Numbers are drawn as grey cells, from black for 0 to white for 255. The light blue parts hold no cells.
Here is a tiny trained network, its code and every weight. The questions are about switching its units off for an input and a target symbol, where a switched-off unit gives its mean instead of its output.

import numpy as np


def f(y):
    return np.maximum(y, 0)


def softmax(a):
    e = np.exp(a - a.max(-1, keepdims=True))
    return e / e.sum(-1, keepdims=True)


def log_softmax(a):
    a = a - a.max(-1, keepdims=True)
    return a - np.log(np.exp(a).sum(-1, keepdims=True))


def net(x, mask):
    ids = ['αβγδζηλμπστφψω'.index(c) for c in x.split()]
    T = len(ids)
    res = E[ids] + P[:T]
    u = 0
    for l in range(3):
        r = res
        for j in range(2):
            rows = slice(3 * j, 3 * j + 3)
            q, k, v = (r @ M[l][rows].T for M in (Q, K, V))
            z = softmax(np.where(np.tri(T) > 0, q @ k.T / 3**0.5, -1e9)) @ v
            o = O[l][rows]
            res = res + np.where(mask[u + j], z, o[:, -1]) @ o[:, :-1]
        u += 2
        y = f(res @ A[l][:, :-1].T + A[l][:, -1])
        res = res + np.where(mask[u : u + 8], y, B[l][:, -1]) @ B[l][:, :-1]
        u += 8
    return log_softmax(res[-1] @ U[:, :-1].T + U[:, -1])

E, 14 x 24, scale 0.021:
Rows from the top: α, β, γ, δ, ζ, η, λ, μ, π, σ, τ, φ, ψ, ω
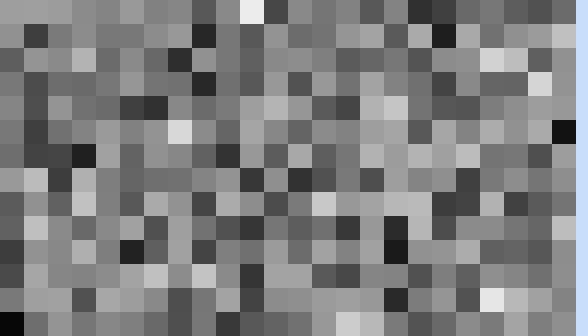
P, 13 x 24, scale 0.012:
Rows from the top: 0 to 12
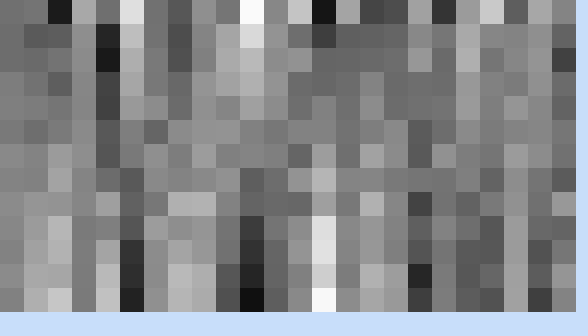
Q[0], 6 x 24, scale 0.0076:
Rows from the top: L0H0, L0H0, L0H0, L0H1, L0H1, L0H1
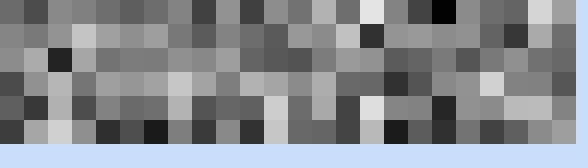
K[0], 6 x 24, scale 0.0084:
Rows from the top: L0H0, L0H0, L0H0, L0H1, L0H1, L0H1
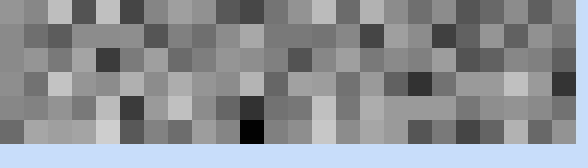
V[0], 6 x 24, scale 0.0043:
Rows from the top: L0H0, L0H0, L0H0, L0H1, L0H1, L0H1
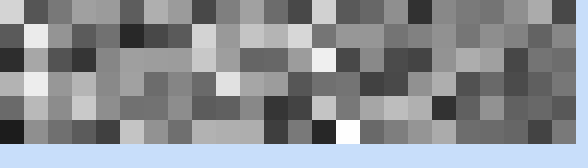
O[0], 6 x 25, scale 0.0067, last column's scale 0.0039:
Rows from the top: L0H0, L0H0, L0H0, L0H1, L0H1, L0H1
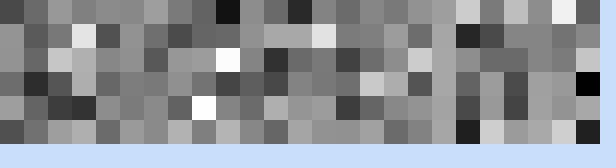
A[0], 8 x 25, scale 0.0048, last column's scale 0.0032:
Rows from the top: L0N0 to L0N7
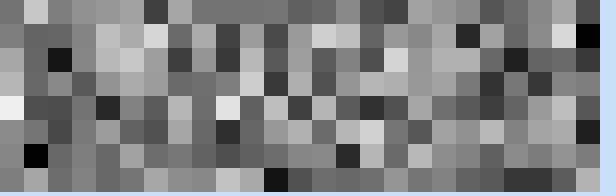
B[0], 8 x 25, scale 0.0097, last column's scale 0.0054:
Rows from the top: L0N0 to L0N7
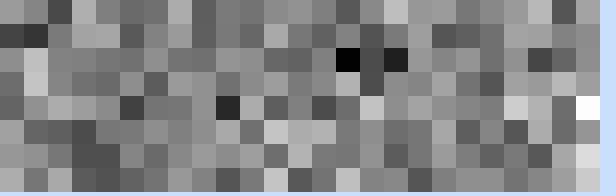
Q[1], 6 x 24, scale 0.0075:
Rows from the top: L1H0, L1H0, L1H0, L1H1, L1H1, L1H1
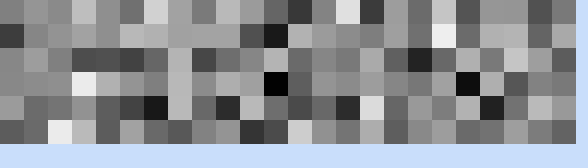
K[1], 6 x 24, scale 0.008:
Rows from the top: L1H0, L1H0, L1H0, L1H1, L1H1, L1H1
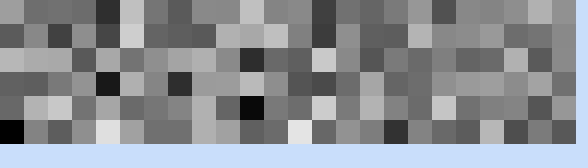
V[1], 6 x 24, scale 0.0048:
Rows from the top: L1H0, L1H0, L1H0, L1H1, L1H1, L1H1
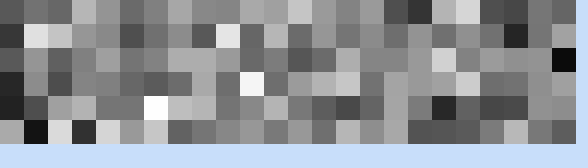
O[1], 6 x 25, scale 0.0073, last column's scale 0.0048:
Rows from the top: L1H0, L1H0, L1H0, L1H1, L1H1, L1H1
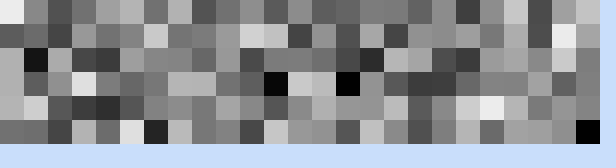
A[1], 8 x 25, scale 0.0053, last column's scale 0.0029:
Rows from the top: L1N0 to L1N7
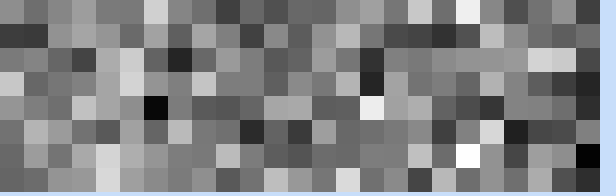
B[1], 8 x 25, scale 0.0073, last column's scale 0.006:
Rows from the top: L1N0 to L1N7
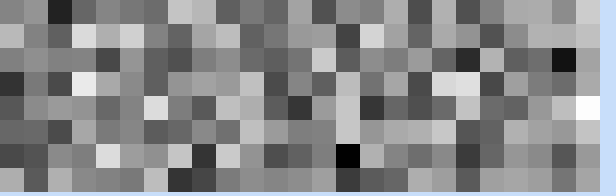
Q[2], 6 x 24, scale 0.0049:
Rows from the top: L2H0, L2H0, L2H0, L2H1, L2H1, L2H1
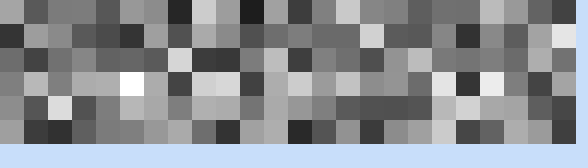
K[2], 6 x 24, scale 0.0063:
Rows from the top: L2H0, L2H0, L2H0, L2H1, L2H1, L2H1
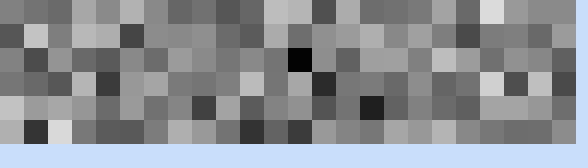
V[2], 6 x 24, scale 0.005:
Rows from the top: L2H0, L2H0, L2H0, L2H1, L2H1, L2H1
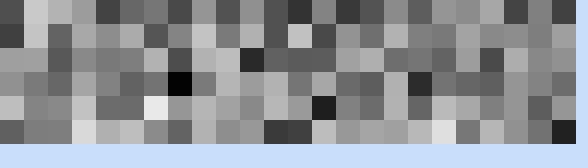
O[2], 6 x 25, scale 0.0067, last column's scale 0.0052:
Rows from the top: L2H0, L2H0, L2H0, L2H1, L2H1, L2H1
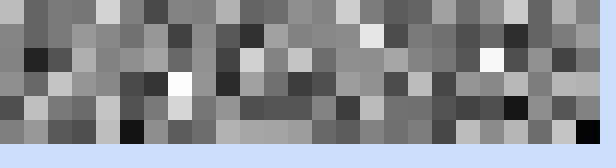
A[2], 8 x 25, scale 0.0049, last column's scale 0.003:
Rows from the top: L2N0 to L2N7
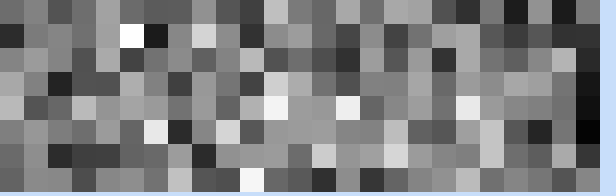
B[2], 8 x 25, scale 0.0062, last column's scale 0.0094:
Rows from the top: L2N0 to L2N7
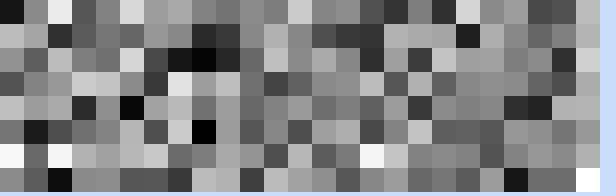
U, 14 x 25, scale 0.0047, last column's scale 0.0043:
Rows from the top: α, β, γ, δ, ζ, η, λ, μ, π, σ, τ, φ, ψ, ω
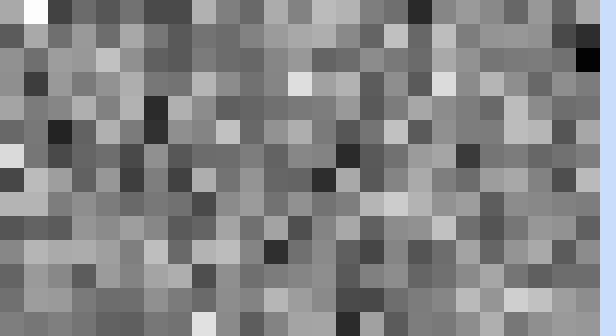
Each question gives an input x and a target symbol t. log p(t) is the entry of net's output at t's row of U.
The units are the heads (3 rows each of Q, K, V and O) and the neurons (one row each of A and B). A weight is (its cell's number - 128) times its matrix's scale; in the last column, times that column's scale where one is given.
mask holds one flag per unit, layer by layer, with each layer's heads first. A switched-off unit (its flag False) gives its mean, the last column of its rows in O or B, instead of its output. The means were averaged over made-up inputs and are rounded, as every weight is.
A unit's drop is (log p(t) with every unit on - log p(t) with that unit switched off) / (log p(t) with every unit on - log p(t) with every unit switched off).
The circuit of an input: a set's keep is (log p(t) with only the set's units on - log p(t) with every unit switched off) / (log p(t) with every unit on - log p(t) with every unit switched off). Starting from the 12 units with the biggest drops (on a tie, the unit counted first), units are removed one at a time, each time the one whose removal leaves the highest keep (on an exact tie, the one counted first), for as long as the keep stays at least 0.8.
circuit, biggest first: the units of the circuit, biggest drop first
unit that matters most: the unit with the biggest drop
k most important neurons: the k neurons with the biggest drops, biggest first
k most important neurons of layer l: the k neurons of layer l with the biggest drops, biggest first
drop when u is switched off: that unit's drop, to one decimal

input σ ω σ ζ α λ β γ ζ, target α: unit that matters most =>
L0H1
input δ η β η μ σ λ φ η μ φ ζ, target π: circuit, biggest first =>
(L1H1, L2N6)
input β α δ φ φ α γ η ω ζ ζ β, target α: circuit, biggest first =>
(L0H1, L0H0, L1H0)
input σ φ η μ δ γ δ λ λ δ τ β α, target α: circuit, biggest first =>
(L0N7, L1H0)
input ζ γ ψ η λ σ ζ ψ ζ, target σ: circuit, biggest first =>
(L1H1, L1N4)
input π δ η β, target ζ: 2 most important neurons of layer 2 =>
(L2N3, L2N7)
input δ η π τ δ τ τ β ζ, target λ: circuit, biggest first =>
(L1H1, L1H0)
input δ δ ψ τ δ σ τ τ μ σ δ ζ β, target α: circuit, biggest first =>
(L0H0, L0H1, L1H0)
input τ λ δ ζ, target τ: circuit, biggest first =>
(L0N3, L1H1, L1N4)
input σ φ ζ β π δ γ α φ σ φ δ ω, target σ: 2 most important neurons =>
(L2N5, L1N1)
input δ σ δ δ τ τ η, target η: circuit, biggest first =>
(L2H1, L1H0, L1N3)
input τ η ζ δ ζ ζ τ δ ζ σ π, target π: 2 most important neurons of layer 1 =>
(L1N5, L1N1)
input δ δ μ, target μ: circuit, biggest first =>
(L1H1, L0N4)
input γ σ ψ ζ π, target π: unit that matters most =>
L2N6
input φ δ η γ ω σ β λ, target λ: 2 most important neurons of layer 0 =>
(L0N2, L0N3)
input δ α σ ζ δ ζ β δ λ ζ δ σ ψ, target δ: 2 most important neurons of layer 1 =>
(L1N6, L1N2)
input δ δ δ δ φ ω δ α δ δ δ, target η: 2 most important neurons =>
(L1N6, L1N0)
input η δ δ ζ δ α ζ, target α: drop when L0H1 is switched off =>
0.1
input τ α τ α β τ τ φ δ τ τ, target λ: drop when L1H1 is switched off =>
0.3
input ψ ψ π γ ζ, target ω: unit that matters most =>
L0H0
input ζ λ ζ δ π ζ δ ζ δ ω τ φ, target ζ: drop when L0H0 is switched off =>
0.7
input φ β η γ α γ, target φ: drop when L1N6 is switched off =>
0.0
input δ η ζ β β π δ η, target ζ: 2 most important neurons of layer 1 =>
(L1N4, L1N3)
